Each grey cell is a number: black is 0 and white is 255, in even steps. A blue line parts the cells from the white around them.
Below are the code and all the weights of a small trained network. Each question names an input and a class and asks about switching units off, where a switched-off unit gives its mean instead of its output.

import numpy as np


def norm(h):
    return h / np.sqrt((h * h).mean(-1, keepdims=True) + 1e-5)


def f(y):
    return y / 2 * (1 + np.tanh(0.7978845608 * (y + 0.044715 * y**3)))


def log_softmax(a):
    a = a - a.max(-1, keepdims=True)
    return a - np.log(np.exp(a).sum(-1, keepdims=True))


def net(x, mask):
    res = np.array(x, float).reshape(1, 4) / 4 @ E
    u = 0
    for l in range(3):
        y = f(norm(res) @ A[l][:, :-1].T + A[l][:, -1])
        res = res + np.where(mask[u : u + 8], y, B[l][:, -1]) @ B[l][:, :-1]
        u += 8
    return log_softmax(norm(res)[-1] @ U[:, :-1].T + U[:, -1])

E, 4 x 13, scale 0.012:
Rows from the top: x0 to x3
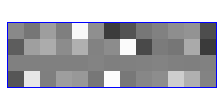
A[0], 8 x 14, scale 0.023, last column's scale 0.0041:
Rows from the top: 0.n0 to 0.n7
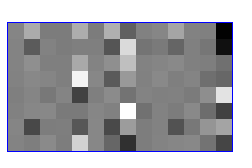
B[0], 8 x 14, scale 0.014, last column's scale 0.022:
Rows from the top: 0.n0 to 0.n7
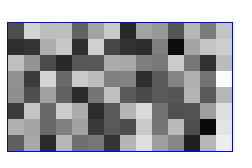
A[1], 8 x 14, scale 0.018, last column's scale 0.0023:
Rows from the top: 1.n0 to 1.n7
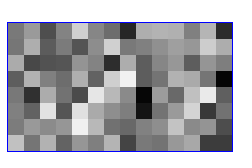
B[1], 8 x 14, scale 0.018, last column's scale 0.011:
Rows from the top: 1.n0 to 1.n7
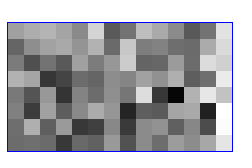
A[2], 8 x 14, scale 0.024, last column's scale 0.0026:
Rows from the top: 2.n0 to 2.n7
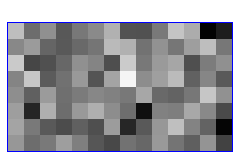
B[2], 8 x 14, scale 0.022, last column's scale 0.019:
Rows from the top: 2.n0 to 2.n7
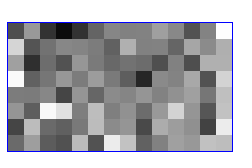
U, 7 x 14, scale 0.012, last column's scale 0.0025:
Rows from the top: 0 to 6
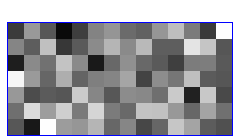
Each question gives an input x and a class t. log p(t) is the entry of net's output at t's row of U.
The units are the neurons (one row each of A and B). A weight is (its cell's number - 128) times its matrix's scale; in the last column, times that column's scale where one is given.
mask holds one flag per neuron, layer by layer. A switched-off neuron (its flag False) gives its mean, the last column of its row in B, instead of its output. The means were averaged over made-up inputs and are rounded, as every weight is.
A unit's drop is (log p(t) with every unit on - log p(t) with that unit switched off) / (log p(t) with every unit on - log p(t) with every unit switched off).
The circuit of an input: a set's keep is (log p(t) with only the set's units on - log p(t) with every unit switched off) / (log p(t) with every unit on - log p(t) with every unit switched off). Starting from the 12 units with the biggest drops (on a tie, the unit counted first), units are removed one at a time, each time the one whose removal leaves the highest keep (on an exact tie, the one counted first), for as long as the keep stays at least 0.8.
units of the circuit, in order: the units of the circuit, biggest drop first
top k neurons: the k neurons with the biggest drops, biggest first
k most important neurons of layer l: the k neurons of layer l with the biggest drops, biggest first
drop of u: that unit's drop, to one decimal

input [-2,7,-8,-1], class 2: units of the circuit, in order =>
(0.n5)
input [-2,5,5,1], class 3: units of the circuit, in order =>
(0.n2 0.n5 2.n3)
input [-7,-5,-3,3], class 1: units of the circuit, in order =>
(0.n6 1.n4)
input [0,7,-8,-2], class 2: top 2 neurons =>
(0.n5 0.n1)
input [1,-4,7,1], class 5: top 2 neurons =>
(0.n3 0.n1)
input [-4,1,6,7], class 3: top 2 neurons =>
(0.n3 0.n1)
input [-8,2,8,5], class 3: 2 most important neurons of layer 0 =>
(0.n1 0.n3)
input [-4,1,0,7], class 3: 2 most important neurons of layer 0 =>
(0.n3 0.n1)
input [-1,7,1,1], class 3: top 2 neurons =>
(0.n2 0.n5)
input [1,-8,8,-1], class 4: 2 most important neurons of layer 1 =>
(1.n5 1.n6)
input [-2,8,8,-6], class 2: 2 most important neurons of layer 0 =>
(0.n5 0.n1)
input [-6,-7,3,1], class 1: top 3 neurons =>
(0.n6 1.n4 0.n5)
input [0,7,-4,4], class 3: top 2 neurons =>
(0.n5 2.n3)
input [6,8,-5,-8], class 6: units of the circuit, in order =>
(0.n3)
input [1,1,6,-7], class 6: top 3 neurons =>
(0.n1 0.n7 0.n5)
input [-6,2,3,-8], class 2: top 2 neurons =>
(0.n6 0.n1)
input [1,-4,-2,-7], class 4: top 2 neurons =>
(0.n0 1.n5)
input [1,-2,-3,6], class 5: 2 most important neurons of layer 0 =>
(0.n3 0.n1)
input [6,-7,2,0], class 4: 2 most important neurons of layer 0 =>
(0.n7 0.n0)
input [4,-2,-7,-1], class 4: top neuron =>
(0.n7)
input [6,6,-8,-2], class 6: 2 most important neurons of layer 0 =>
(0.n3 0.n1)
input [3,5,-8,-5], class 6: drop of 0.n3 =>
1.0
